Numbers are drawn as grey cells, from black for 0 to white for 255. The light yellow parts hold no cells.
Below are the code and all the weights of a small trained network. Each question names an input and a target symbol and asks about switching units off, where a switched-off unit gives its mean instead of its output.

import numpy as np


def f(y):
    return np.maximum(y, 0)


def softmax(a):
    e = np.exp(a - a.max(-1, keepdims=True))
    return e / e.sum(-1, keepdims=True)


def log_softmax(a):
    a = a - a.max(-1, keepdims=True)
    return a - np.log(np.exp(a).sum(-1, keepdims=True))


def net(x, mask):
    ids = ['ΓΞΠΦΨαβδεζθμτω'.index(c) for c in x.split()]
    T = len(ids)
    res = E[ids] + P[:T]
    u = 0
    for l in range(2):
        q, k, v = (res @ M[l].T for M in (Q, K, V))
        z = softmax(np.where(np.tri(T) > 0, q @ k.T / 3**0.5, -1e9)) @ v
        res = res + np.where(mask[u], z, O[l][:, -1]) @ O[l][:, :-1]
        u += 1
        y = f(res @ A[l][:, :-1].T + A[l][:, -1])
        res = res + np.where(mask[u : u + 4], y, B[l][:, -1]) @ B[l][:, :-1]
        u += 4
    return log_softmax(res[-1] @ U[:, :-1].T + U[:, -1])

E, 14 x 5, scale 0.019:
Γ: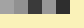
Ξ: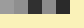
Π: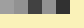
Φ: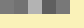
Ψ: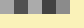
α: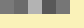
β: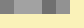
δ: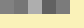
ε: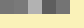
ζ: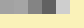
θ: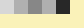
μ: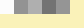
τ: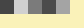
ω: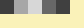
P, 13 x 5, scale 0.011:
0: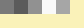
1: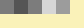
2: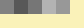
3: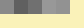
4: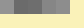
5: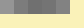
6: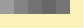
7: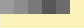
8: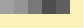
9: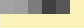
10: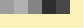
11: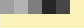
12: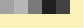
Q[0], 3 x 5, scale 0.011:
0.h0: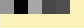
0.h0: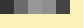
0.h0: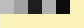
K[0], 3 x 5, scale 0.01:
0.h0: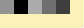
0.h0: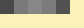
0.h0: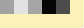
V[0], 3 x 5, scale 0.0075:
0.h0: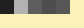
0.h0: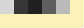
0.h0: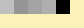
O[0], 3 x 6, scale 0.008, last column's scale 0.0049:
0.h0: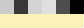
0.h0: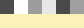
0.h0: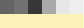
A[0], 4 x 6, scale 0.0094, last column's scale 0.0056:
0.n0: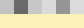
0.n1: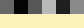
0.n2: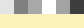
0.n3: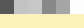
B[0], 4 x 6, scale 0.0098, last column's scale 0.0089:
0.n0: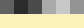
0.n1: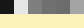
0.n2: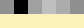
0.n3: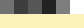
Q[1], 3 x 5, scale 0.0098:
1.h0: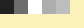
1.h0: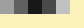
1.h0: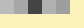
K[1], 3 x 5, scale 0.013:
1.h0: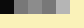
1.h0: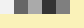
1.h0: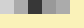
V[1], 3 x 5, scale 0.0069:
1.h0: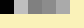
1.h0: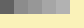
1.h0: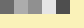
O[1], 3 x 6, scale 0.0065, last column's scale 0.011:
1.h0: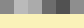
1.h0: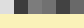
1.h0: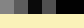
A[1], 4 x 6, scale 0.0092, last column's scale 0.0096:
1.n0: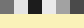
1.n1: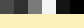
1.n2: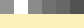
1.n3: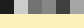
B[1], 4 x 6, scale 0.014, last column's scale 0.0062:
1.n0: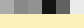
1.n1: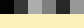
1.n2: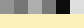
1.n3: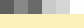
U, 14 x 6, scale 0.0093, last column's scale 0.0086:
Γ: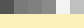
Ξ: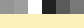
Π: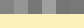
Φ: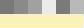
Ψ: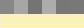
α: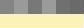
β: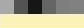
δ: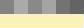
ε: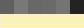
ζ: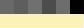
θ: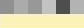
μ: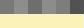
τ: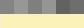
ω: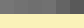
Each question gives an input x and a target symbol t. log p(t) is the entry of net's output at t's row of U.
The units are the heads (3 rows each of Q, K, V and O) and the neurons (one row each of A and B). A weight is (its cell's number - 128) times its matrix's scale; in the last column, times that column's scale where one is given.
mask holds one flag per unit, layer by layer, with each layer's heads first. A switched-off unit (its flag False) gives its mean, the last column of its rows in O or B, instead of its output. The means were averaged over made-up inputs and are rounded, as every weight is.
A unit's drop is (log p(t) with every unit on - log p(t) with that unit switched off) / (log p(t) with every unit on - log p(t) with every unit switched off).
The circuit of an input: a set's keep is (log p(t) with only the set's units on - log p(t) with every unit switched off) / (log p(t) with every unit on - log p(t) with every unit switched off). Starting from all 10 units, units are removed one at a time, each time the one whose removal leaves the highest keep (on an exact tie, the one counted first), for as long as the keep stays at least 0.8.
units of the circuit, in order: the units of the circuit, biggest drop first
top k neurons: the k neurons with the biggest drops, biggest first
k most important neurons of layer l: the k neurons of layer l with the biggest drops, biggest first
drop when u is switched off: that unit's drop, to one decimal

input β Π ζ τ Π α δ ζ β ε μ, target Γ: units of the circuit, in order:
1.h0; 0.n0
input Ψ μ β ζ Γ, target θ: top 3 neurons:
1.n3; 1.n2; 0.n3
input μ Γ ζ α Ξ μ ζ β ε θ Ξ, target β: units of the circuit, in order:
1.h0; 0.h0
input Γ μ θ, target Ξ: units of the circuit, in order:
0.h0; 1.n0
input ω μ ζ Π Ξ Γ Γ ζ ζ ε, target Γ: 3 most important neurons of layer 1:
1.n2; 1.n0; 1.n1
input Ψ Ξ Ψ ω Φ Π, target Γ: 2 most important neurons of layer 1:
1.n3; 1.n2
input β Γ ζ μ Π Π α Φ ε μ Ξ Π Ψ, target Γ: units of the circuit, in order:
1.h0
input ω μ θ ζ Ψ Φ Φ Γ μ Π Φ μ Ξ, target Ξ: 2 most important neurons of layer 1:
1.n0; 1.n2
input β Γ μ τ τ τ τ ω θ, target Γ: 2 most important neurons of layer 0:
0.n0; 0.n1
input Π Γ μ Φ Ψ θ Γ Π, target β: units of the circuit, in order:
1.h0; 1.n0; 0.h0
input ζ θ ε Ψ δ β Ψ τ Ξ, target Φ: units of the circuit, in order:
0.h0; 1.n3; 0.n1; 0.n3
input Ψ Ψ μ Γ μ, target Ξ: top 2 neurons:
1.n3; 1.n2
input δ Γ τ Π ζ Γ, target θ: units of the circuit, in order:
0.n3; 0.h0
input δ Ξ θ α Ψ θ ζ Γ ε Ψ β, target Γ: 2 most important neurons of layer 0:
0.n3; 0.n1
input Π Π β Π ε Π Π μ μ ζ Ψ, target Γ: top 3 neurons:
1.n2; 1.n0; 0.n1
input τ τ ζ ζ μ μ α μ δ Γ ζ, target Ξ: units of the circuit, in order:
0.h0
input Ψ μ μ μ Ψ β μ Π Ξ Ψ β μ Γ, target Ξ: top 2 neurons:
1.n0; 0.n3
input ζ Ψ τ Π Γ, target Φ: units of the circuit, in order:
0.h0; 1.n3; 0.n1; 0.n3
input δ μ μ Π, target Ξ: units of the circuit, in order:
1.n0; 0.h0
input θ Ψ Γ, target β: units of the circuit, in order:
1.h0
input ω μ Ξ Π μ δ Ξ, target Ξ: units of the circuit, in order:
1.n0; 0.n3
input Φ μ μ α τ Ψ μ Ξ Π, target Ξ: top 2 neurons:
1.n0; 1.n2
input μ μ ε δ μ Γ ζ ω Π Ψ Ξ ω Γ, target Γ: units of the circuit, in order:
0.h0; 1.h0
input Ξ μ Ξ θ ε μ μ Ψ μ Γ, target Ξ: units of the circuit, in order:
1.n0; 0.h0
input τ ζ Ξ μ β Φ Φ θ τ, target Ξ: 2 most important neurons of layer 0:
0.n1; 0.n0
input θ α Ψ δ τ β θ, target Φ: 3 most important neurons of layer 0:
0.n2; 0.n3; 0.n0
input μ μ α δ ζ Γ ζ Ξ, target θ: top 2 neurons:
1.n3; 1.n2
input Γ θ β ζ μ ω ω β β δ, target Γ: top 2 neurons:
1.n2; 1.n0
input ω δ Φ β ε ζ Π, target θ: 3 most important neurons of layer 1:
1.n3; 1.n2; 1.n0
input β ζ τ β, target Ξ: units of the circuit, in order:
0.h0
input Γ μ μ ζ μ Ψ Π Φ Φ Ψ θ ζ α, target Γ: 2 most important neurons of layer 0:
0.n3; 0.n1
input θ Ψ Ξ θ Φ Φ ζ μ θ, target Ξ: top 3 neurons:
1.n0; 1.n2; 0.n3
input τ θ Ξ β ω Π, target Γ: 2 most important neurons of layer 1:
1.n2; 1.n3
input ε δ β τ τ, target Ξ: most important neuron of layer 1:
1.n3
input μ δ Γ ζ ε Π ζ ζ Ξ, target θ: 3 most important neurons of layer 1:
1.n3; 1.n2; 1.n0
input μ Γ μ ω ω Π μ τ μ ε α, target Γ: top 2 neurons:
1.n2; 1.n0
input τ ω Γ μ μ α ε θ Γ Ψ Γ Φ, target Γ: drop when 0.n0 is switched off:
-0.1
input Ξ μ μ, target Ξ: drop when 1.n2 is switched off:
0.2
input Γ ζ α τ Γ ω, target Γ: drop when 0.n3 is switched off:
0.1
